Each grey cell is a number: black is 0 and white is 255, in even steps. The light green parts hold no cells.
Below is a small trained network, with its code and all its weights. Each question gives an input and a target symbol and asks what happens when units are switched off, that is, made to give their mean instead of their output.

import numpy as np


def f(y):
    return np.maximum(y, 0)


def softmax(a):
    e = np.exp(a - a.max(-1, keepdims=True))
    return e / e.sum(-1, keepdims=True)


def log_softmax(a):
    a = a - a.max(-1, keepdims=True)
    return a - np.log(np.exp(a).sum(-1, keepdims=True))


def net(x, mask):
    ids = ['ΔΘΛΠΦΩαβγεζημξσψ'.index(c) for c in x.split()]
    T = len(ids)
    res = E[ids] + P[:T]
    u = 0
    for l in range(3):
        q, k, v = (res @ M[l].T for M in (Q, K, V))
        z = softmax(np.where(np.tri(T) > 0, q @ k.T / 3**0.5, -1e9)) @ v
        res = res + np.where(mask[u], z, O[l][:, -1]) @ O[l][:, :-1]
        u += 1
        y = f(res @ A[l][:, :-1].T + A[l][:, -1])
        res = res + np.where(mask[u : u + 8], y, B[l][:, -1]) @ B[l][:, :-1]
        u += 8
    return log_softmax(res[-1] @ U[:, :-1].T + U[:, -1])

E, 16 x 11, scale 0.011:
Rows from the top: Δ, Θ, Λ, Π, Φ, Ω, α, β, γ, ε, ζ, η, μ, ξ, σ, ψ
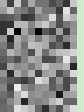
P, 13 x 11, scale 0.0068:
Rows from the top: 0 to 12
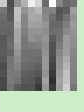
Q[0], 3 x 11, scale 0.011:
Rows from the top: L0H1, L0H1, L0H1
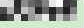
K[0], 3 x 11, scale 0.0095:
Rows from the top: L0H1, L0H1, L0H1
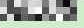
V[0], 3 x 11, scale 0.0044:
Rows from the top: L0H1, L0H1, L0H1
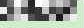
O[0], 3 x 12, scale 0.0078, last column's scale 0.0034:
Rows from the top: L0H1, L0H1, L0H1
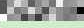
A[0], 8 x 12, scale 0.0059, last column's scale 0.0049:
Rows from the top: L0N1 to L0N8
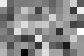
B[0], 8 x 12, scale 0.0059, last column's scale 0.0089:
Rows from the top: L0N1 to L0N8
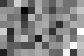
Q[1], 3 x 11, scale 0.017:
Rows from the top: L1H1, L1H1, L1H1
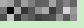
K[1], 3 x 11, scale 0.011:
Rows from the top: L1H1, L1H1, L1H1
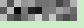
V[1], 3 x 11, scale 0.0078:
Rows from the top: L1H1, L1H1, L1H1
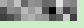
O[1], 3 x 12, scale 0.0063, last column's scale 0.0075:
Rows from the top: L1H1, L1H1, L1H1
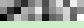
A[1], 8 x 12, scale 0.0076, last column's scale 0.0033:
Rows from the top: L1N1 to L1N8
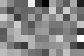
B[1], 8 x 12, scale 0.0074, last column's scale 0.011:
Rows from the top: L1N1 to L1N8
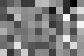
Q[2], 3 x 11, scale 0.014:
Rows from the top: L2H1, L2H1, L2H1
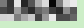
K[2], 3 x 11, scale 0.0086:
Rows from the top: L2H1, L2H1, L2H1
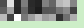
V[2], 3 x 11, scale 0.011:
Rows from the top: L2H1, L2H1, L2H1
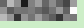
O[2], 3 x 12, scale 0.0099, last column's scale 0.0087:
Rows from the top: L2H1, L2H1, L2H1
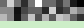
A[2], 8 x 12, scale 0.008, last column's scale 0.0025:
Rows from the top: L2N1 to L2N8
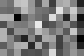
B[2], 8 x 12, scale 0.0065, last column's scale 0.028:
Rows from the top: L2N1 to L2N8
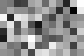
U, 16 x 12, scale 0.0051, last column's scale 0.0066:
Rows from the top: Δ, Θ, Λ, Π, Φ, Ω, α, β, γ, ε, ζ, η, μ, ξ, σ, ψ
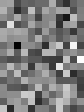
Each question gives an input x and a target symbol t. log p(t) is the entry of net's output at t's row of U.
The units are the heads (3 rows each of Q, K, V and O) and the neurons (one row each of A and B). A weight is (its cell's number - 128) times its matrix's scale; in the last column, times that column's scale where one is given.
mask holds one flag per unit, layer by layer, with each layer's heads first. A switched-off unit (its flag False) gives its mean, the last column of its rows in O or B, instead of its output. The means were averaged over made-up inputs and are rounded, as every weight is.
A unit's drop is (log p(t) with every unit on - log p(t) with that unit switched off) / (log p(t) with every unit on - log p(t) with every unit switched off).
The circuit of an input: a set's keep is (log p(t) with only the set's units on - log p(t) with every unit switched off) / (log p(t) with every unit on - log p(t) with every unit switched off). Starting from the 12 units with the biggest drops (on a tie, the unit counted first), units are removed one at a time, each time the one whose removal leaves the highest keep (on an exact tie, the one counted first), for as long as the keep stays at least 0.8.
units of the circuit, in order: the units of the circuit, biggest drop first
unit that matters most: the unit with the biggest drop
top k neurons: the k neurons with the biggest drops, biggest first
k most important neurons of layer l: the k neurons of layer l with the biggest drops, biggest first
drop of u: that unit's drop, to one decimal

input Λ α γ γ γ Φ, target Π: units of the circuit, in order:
[L1H1; L0N5; L2H1; L2N6]
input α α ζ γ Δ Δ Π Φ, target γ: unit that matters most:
L0H1
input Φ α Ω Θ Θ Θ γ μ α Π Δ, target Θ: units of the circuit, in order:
[L2H1; L0H1]
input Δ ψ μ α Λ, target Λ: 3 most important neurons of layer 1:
[L1N4; L1N8; L1N5]
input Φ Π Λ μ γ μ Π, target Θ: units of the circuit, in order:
[L2H1; L0H1]
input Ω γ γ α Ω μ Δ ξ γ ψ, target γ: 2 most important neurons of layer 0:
[L0N8; L0N2]
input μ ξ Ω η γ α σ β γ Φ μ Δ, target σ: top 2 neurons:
[L1N3; L2N7]
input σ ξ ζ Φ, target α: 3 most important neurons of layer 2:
[L2N2; L2N4; L2N7]
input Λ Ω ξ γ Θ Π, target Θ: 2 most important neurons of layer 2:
[L2N1; L2N2]
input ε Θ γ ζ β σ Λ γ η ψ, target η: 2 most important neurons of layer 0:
[L0N5; L0N7]
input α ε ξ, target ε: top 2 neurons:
[L0N4; L0N2]
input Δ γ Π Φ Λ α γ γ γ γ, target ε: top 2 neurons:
[L1N1; L2N4]
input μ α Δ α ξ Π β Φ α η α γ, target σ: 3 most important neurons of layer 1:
[L1N3; L1N4; L1N1]
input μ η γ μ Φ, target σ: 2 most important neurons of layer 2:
[L2N7; L2N2]
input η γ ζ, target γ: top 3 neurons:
[L0N4; L2N1; L0N7]
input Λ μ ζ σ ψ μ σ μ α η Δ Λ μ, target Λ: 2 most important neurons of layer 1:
[L1N4; L1N8]
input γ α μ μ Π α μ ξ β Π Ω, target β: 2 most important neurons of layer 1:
[L1N8; L1N6]
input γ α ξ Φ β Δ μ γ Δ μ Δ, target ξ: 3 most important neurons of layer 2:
[L2N6; L2N1; L2N3]
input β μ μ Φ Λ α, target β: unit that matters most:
L1N3
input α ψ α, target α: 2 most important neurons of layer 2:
[L2N2; L2N4]
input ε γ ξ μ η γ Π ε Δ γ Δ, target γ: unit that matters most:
L0N4
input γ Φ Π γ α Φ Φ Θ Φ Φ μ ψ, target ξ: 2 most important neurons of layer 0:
[L0N7; L0N8]
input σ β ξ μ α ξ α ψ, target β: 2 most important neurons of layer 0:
[L0N2; L0N6]
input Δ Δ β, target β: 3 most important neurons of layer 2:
[L2N2; L2N8; L2N5]
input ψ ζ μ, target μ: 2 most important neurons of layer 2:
[L2N8; L2N2]
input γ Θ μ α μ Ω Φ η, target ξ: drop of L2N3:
0.2
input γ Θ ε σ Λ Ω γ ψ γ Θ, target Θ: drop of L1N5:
0.1
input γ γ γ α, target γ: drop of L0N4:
0.0
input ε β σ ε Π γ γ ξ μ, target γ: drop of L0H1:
0.1
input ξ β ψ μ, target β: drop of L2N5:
0.2
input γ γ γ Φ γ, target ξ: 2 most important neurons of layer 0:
[L0N7; L0N8]
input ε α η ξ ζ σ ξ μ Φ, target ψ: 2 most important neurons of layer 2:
[L2N3; L2N1]
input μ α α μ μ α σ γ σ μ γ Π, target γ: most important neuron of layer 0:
[L0N8]
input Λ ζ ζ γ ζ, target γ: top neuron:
[L2N1]
